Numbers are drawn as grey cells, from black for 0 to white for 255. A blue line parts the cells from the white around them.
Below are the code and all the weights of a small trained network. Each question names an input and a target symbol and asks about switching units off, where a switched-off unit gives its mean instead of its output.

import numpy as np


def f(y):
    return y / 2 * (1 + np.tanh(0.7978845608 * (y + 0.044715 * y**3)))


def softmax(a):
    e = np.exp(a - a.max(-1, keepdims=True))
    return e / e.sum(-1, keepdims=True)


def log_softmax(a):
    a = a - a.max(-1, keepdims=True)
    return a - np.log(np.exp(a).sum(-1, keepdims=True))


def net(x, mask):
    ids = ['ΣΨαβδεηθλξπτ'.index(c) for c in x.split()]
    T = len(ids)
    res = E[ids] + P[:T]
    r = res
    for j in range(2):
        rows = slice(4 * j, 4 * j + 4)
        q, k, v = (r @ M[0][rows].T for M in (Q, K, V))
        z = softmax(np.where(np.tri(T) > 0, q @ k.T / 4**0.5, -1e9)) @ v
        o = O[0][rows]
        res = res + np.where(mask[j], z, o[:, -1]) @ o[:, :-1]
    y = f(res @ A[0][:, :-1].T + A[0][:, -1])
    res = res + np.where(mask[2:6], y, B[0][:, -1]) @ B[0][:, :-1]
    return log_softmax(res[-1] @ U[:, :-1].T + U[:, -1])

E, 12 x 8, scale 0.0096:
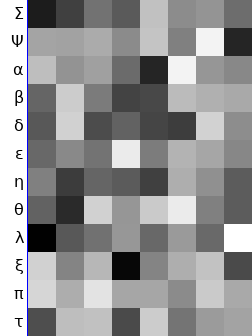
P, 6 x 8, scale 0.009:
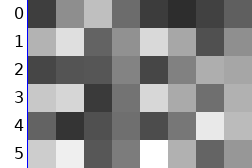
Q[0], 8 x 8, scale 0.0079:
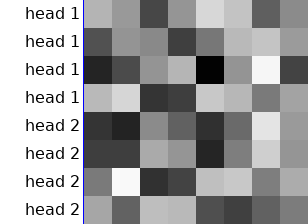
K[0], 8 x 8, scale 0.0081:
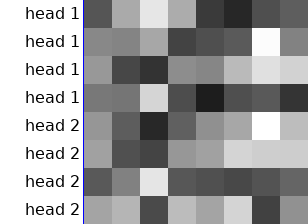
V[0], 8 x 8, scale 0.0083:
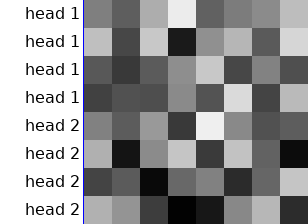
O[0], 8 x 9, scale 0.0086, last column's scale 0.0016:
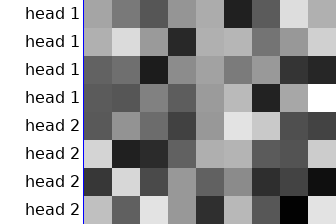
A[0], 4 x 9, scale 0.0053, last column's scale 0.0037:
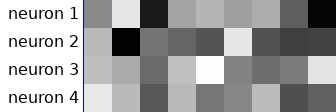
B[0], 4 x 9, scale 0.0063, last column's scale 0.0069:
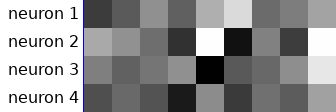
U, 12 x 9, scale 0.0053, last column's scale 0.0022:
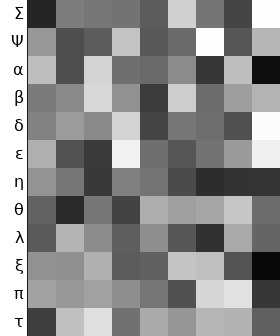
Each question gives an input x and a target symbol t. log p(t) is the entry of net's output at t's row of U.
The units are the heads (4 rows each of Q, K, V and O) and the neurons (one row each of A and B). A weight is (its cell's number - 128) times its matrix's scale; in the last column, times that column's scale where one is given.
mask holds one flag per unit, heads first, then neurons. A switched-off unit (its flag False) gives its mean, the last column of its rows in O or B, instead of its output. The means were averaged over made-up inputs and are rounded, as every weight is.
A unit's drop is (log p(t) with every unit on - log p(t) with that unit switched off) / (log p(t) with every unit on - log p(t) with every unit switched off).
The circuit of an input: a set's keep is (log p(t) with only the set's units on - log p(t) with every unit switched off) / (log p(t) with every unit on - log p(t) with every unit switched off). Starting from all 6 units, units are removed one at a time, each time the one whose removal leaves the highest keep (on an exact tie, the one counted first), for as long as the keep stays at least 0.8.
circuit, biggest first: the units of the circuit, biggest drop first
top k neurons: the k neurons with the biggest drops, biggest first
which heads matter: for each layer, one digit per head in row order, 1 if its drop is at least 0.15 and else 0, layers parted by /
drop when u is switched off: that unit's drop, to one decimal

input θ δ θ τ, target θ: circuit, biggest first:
head 2
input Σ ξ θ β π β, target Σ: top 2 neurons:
neuron 1; neuron 2
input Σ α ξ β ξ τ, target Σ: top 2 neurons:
neuron 1; neuron 2
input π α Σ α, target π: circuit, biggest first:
head 2; head 1
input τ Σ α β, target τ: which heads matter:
01
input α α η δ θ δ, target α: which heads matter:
11
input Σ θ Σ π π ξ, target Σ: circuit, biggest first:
head 2; head 1; neuron 1
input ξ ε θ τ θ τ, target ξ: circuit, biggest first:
head 2; head 1
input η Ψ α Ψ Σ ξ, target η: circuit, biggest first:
head 2; neuron 2
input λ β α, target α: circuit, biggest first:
head 1; head 2
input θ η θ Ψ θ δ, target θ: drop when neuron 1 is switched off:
0.2
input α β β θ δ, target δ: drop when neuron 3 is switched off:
0.0
